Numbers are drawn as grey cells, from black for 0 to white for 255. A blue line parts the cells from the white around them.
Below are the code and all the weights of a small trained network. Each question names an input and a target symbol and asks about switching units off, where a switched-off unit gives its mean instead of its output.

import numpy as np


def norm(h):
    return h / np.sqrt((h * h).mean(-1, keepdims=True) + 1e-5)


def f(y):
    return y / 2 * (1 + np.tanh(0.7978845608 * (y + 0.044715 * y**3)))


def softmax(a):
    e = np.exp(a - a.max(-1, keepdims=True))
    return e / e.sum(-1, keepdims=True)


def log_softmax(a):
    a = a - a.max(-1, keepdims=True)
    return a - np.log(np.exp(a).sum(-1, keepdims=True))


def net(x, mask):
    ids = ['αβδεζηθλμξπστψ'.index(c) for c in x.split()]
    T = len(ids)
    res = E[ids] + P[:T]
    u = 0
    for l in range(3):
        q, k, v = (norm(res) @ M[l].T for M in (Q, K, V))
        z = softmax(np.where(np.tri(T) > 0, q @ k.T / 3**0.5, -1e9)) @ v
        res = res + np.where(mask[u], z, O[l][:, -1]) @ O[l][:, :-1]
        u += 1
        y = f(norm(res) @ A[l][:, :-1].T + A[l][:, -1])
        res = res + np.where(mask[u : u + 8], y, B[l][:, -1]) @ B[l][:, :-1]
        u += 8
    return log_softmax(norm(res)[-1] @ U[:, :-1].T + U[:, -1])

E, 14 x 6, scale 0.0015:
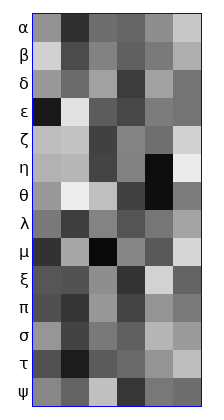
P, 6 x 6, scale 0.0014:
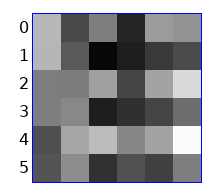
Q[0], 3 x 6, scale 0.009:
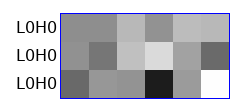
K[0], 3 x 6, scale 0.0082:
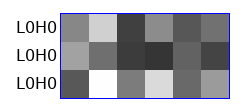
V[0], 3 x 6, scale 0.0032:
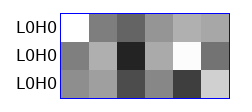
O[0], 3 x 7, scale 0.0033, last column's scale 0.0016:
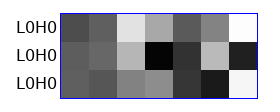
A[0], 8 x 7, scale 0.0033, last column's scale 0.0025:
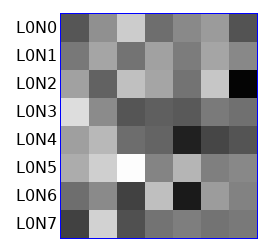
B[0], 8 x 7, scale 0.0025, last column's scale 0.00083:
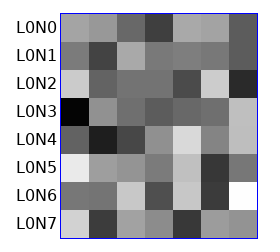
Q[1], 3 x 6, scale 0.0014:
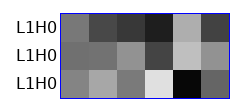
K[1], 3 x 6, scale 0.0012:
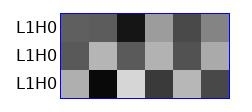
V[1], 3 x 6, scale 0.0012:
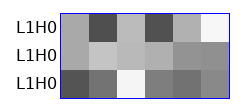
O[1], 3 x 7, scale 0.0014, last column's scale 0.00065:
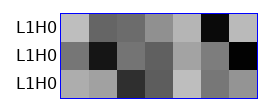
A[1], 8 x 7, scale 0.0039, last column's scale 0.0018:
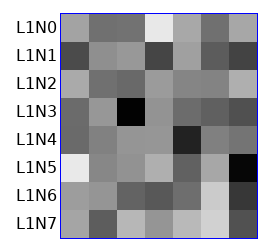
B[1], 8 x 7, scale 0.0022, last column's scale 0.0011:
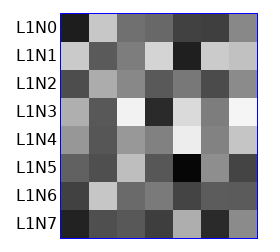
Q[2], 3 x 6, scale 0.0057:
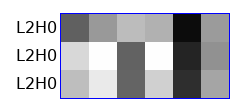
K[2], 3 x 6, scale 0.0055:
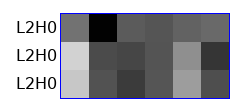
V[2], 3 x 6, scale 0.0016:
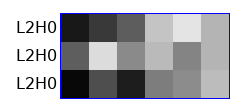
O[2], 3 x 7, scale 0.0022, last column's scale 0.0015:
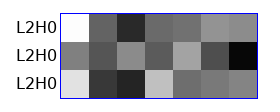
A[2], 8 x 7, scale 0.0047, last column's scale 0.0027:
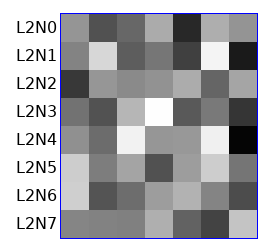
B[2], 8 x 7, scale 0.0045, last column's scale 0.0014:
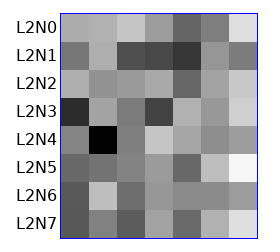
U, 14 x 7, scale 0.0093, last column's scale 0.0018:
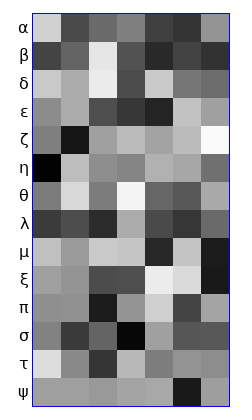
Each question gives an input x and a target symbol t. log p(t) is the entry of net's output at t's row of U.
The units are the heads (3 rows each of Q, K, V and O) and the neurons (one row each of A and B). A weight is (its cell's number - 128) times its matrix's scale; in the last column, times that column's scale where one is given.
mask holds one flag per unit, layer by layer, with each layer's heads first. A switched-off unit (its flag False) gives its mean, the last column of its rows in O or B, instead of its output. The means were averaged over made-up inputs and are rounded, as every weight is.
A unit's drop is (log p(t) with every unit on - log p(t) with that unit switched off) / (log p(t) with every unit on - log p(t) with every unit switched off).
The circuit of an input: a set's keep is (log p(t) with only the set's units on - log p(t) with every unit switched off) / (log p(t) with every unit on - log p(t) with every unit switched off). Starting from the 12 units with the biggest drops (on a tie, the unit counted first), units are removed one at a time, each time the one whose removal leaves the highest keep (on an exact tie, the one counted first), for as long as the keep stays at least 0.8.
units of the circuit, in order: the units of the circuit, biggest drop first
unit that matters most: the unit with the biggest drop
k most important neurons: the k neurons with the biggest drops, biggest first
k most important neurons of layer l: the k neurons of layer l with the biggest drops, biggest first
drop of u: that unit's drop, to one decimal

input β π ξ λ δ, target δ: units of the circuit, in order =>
L0N5
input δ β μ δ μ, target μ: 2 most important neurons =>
L2N0; L1N4
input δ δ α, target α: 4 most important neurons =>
L1N7; L2N3; L1N3; L0N2
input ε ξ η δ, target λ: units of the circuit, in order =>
L0H0; L2N7
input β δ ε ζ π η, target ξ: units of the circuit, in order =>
L1N3; L0H0
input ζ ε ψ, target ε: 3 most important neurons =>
L2N1; L1N3; L0N6
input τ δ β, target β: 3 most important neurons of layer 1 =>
L1N5; L1N7; L1N1
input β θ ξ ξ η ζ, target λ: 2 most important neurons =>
L2N7; L0N6
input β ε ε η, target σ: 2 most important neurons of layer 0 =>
L0N4; L0N6
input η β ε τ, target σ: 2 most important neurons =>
L1N3; L2N4
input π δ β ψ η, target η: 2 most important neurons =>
L2N3; L1N3
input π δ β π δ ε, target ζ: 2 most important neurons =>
L0N7; L0N5
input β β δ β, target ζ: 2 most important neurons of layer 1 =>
L1N3; L1N7
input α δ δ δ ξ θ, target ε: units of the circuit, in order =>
L0H0
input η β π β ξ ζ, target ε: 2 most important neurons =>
L2N1; L1N6
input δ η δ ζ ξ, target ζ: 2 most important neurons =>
L2N4; L0N0
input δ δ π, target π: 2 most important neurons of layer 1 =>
L1N7; L1N3
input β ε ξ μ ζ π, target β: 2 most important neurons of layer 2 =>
L2N0; L2N4
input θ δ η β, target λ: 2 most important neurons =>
L2N7; L0N4
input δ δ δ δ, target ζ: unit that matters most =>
L1N3
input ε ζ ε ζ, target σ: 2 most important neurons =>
L1N3; L0N4
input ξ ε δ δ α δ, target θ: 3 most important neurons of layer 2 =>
L2N6; L2N0; L2N4
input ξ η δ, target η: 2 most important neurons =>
L2N3; L2N7
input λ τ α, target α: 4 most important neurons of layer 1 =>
L1N7; L1N3; L1N1; L1N5
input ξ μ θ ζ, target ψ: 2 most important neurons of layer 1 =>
L1N3; L1N0
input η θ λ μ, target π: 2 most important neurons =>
L1N3; L2N6
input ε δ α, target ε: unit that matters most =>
L0H0
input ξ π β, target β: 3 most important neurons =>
L1N5; L1N7; L0N4
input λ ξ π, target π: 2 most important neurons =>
L1N7; L1N3
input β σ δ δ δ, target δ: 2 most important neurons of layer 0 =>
L0N5; L0N0
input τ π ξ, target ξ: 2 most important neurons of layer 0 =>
L0N5; L0N3
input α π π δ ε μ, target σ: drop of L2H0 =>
0.1
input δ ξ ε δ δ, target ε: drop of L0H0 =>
1.1
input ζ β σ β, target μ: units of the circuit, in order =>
L2N0
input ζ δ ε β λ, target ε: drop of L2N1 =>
0.1
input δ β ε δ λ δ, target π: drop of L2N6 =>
0.2
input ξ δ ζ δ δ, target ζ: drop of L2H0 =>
0.0
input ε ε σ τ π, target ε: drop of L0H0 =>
0.9
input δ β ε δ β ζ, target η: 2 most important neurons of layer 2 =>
L2N3; L2N4
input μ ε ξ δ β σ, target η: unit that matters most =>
L2N3
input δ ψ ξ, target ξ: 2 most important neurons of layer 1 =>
L1N7; L1N3
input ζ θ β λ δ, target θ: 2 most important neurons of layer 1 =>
L1N3; L1N0
